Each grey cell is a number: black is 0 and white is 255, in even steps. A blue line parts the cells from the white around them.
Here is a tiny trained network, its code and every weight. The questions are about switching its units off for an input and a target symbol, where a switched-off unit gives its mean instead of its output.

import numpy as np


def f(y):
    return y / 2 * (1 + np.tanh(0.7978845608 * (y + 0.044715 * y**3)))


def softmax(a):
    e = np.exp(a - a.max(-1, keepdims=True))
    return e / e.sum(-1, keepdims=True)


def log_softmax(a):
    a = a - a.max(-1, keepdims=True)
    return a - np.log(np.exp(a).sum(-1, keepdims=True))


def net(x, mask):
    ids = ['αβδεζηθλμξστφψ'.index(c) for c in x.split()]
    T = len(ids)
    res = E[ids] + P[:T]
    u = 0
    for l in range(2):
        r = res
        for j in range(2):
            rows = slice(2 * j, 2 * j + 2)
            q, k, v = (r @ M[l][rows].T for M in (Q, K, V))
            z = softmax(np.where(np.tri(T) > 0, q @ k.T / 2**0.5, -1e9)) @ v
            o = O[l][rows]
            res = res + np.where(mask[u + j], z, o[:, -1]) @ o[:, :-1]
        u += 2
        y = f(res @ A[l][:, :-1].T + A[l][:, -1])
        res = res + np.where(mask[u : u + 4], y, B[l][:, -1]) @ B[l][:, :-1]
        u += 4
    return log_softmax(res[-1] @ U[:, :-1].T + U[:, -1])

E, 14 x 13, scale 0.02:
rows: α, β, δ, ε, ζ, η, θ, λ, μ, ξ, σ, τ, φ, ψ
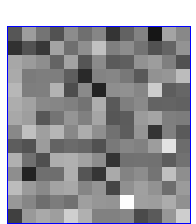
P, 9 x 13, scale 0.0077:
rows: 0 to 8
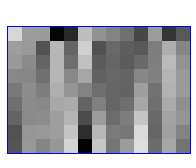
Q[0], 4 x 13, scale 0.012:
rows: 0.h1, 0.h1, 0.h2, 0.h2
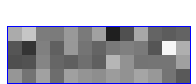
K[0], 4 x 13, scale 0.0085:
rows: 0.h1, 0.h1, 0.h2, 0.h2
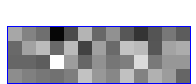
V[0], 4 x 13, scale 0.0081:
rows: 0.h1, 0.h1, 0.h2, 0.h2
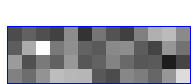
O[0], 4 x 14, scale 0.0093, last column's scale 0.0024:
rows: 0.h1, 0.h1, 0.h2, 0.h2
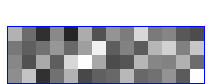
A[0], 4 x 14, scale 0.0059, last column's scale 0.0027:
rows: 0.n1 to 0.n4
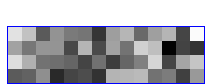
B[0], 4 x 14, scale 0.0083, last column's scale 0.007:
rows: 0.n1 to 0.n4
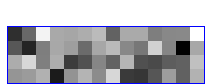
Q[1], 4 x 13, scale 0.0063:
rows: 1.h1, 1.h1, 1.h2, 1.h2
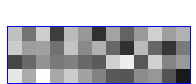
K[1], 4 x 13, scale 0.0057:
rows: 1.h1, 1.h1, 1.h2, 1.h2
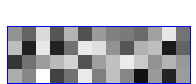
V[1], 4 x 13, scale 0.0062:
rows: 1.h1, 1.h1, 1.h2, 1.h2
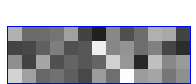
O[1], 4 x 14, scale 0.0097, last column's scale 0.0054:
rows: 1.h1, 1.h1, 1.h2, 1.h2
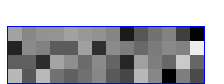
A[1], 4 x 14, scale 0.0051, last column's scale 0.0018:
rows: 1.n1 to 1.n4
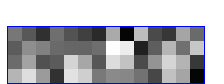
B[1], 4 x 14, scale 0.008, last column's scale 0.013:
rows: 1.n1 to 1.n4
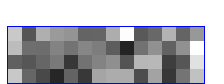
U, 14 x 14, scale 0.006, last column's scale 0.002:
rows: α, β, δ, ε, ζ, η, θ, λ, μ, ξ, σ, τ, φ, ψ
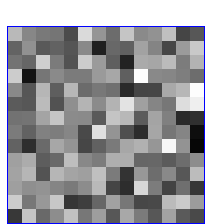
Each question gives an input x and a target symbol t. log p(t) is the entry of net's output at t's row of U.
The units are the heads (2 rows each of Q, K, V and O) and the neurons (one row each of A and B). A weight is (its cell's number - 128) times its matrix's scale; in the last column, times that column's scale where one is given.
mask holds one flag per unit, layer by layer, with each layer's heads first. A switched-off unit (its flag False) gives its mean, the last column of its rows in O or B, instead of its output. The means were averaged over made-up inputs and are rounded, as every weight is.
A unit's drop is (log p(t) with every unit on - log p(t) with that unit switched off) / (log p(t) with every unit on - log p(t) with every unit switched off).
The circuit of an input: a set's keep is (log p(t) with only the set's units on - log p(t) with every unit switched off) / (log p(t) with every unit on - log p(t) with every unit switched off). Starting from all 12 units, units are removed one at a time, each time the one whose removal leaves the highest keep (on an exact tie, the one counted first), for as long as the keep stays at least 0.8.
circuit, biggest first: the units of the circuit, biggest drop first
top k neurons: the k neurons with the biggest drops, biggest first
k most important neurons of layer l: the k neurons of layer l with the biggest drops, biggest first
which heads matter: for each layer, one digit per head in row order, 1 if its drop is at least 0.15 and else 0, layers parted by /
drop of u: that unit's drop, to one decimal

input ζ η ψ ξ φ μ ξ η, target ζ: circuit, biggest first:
[0.n2 0.h1 1.h1 1.n3]
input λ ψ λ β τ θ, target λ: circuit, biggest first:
[0.h1]
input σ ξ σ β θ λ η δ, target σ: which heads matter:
11 / 11
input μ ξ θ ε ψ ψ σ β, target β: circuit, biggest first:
[1.h1 0.h2 1.n2]
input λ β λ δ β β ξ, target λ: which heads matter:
10 / 01
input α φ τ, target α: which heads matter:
10 / 01
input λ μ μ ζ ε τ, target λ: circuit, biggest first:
[0.h1 1.n4]
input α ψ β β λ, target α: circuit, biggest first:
[1.h2 0.h1]
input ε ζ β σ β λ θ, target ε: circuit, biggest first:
[1.h2 1.n1 0.h2 0.n1]
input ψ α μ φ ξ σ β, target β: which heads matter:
00 / 10
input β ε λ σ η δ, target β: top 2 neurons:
[0.n3 0.n2]
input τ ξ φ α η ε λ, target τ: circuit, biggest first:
[1.h2 0.n3]
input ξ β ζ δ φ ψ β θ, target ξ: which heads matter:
11 / 01
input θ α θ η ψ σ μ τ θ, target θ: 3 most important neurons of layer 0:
[0.n2 0.n1 0.n3]
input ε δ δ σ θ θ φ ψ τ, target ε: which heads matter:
11 / 01
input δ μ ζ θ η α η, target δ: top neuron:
[0.n2]
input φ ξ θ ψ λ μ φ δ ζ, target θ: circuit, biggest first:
[0.h1 0.n2]
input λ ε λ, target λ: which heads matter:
10 / 01
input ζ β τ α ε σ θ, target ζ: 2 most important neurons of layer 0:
[0.n2 0.n1]
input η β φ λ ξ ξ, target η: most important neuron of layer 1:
[1.n2]
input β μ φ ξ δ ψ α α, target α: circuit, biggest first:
[0.h1 1.h2]
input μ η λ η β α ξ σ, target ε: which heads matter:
10 / 00
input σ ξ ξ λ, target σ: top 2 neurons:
[0.n4 0.n1]
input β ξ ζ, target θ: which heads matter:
00 / 00
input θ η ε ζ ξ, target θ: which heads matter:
11 / 10
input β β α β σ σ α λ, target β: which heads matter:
01 / 11
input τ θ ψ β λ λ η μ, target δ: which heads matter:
11 / 00
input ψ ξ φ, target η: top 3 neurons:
[0.n1 0.n2 1.n3]
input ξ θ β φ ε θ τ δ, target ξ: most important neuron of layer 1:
[1.n4]
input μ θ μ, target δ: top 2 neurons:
[0.n1 0.n4]
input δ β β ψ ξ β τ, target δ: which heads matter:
11 / 10
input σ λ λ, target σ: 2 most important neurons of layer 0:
[0.n4 0.n1]
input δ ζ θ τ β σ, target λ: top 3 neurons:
[0.n4 1.n4 1.n3]
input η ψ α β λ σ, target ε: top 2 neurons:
[0.n4 1.n3]
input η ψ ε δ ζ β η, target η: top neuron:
[1.n2]
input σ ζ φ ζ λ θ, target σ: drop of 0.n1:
0.1
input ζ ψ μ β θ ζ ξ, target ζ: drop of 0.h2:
0.3
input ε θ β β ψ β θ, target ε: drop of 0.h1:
0.2
